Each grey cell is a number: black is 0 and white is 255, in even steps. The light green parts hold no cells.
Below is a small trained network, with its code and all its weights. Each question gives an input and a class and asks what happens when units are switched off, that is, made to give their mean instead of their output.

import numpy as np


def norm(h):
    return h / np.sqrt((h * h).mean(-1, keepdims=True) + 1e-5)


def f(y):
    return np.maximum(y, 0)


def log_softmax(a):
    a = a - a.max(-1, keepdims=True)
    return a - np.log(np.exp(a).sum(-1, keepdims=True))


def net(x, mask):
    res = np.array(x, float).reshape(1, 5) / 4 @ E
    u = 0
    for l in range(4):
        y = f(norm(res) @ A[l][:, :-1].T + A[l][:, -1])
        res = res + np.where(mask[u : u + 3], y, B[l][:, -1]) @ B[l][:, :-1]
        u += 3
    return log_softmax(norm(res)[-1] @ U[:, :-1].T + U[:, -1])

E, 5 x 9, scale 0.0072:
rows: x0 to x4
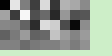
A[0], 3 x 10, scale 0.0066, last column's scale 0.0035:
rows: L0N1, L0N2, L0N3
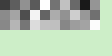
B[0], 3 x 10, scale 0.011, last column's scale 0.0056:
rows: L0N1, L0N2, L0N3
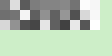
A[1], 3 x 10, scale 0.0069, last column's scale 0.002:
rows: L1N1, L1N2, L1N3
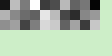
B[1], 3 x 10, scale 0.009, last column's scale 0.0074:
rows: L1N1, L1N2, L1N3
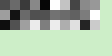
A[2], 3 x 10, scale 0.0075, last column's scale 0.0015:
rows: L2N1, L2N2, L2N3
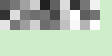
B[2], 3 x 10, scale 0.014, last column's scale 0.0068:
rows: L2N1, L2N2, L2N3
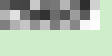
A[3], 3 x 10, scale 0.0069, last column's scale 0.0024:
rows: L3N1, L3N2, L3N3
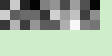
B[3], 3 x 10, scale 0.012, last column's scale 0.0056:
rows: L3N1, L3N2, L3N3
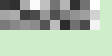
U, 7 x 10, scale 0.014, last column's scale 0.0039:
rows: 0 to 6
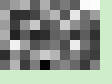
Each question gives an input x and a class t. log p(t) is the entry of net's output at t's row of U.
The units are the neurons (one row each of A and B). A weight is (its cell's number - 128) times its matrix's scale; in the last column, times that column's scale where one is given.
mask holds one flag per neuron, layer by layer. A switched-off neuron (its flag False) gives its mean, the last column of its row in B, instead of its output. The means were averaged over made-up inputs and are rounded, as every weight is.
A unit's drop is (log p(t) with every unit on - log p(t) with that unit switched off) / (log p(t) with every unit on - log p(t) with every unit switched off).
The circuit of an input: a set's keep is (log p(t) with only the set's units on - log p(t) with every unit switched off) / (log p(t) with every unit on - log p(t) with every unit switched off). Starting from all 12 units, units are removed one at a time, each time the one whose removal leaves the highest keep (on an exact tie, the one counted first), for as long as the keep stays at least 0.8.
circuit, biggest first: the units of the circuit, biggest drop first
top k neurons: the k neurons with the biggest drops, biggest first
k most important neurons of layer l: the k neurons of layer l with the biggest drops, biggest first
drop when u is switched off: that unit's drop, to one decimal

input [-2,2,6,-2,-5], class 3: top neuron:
L0N3
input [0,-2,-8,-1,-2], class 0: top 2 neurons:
L2N3, L0N2
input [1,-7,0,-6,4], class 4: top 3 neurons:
L0N3, L1N3, L0N2
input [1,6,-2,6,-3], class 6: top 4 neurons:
L0N3, L0N2, L1N2, L2N1
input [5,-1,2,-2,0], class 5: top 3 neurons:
L3N1, L0N2, L2N3
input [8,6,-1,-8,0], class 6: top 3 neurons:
L0N3, L1N1, L2N3
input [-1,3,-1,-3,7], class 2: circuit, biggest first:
L0N3, L2N1
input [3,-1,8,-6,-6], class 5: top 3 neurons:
L0N2, L2N3, L1N3
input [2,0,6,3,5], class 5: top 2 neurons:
L0N2, L2N3
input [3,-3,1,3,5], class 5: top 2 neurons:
L3N1, L1N2
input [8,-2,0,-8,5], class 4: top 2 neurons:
L2N2, L2N1
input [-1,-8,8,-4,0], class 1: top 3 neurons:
L1N2, L0N1, L3N2
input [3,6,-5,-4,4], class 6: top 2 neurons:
L0N3, L1N1
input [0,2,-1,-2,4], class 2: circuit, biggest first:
L0N3
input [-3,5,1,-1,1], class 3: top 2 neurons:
L2N3, L1N3
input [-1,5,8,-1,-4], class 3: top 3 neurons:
L2N3, L1N2, L0N2
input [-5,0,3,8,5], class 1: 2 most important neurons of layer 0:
L0N2, L0N1
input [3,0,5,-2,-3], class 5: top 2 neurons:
L0N2, L2N3
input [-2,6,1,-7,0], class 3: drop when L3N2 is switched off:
0.0
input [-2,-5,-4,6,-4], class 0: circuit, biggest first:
L0N2
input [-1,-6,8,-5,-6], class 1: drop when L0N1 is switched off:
0.1
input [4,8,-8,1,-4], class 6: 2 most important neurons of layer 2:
L2N1, L2N2
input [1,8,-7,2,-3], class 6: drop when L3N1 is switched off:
0.2
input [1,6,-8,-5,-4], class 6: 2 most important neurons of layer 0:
L0N3, L0N2
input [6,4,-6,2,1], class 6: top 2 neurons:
L0N3, L1N1
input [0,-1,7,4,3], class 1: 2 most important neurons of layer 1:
L1N2, L1N3
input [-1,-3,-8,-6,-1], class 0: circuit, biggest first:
L2N3
